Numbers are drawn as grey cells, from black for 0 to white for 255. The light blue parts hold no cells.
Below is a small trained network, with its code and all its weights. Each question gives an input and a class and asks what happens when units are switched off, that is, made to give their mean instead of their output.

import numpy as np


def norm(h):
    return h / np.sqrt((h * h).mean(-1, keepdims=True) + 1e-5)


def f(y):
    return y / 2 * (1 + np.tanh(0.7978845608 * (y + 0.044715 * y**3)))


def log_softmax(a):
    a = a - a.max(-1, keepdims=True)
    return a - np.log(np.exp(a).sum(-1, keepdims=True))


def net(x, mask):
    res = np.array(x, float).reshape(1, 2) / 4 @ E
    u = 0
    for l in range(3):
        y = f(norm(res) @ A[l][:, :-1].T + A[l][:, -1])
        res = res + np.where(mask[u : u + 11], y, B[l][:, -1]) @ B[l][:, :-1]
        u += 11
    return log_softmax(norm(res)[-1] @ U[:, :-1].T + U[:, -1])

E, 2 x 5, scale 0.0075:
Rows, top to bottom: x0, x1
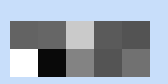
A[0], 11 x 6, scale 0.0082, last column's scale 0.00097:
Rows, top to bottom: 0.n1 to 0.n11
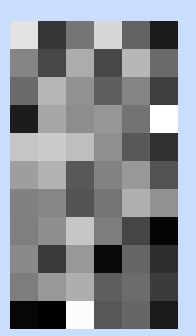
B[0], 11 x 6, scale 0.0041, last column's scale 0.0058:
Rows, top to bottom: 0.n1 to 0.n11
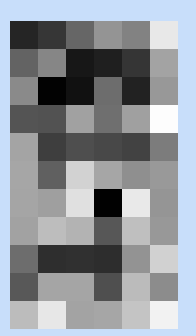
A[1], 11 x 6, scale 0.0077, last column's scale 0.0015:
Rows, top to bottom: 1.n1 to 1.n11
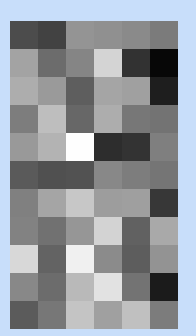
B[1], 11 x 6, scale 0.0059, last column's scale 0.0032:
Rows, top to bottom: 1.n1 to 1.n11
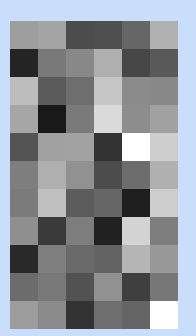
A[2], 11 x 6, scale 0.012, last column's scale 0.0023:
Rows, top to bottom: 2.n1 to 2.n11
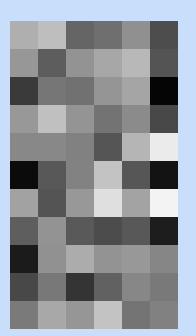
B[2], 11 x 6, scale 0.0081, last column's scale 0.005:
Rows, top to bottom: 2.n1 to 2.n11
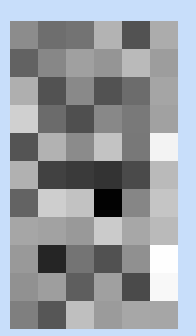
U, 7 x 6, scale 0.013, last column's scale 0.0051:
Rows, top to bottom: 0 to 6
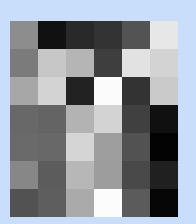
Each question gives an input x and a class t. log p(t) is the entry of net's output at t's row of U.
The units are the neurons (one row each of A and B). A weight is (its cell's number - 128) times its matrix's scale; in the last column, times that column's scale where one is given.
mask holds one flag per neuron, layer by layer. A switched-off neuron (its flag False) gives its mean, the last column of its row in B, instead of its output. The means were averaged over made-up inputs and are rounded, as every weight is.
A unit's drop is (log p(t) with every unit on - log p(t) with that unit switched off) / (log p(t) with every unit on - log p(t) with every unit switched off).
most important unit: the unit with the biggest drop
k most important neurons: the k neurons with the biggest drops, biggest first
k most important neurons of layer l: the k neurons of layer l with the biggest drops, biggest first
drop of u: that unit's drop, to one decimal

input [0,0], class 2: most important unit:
0.n11
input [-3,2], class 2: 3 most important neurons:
(0.n1; 0.n11; 1.n4)
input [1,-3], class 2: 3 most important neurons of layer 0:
(0.n4; 0.n1; 0.n2)
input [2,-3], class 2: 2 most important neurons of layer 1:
(1.n11; 1.n1)
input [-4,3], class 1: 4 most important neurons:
(1.n7; 1.n11; 0.n3; 0.n9)
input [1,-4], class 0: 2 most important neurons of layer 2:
(2.n9; 2.n6)
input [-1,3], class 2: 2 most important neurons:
(2.n9; 2.n10)
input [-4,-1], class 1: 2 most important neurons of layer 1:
(1.n3; 1.n1)
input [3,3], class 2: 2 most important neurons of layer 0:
(0.n9; 0.n2)
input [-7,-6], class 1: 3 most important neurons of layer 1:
(1.n4; 1.n3; 1.n9)
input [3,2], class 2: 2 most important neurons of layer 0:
(0.n9; 0.n2)
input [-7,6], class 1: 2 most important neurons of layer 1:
(1.n11; 1.n7)
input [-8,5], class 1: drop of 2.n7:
0.2
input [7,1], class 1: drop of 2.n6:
0.0
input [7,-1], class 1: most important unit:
1.n5
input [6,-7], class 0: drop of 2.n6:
0.1
